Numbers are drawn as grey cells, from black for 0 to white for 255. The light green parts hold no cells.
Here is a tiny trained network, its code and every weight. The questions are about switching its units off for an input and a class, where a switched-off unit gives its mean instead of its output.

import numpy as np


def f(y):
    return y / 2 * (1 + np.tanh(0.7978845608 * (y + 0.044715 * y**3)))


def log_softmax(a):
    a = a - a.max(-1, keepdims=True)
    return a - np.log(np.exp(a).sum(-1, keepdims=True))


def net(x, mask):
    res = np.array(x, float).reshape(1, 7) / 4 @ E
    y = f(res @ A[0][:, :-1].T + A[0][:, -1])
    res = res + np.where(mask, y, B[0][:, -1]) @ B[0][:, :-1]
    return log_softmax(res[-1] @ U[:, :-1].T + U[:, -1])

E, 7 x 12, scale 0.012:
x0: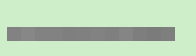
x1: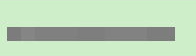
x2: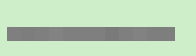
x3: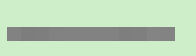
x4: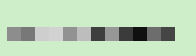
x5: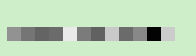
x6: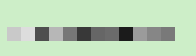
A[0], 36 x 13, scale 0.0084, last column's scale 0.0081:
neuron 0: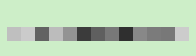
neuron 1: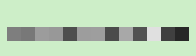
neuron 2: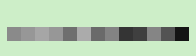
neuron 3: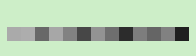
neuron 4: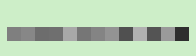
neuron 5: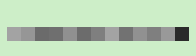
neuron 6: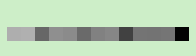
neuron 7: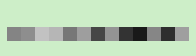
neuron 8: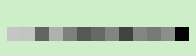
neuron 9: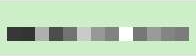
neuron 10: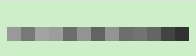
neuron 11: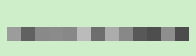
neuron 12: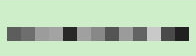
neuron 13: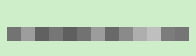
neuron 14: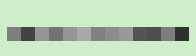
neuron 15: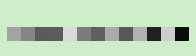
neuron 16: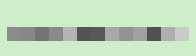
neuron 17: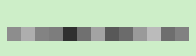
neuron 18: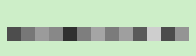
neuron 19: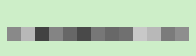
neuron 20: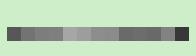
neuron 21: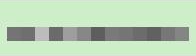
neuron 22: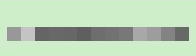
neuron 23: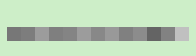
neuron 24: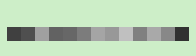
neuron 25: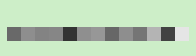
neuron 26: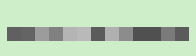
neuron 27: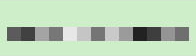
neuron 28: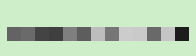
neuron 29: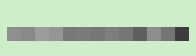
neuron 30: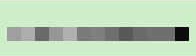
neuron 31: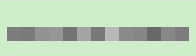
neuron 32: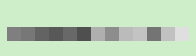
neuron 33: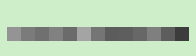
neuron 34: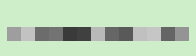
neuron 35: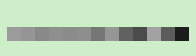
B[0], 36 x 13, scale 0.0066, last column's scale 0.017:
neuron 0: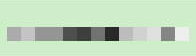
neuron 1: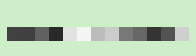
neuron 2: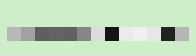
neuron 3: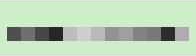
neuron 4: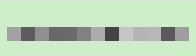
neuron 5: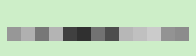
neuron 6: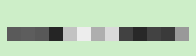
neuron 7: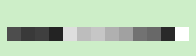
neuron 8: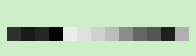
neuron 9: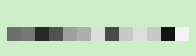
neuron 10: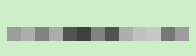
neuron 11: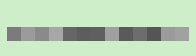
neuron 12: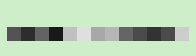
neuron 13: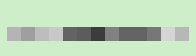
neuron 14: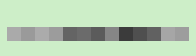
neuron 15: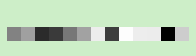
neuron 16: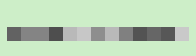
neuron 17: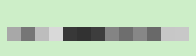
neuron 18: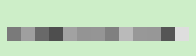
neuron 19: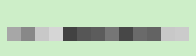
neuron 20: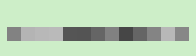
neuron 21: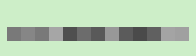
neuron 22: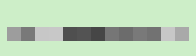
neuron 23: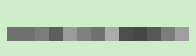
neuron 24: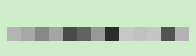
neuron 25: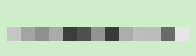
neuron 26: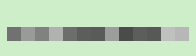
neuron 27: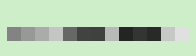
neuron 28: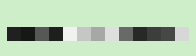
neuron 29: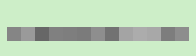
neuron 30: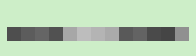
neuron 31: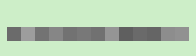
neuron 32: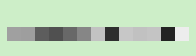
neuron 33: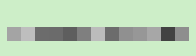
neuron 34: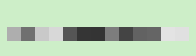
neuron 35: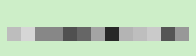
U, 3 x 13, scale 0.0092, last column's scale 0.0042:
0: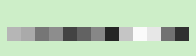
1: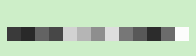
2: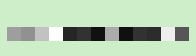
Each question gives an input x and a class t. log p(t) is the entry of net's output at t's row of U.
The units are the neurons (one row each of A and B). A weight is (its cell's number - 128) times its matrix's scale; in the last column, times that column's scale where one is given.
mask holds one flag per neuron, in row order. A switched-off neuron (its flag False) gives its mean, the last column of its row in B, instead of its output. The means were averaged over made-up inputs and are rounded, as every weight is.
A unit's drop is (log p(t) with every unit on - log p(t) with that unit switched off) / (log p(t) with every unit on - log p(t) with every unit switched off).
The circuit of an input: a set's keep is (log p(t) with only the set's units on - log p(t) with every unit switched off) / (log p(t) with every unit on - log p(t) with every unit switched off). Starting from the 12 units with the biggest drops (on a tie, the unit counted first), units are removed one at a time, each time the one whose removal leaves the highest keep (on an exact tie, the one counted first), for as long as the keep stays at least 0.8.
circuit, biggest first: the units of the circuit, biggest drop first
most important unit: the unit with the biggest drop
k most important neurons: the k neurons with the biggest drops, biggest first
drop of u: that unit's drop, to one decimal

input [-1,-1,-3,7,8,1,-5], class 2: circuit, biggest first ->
neuron 27
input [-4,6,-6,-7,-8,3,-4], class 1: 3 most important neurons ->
neuron 28; neuron 0; neuron 25
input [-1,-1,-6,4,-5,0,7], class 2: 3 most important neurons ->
neuron 34; neuron 19; neuron 9
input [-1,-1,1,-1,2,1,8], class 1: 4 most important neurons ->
neuron 8; neuron 6; neuron 25; neuron 3
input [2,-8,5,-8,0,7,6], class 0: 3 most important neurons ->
neuron 0; neuron 15; neuron 28
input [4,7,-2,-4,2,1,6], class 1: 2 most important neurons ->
neuron 8; neuron 6
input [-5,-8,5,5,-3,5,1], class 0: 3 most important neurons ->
neuron 15; neuron 7; neuron 1
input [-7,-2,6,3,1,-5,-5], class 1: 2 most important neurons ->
neuron 1; neuron 12
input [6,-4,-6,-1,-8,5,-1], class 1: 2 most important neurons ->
neuron 28; neuron 0
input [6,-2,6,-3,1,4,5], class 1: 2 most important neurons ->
neuron 8; neuron 25
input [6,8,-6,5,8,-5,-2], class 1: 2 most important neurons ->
neuron 7; neuron 1
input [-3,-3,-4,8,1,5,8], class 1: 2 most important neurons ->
neuron 8; neuron 6
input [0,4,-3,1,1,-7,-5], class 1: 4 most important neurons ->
neuron 1; neuron 12; neuron 0; neuron 32
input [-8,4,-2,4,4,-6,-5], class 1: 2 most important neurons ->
neuron 1; neuron 12
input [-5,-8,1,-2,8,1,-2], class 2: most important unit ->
neuron 27
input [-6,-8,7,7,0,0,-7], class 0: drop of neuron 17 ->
-0.1
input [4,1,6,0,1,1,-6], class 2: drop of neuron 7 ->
0.2
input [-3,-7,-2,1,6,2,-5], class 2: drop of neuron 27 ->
0.1
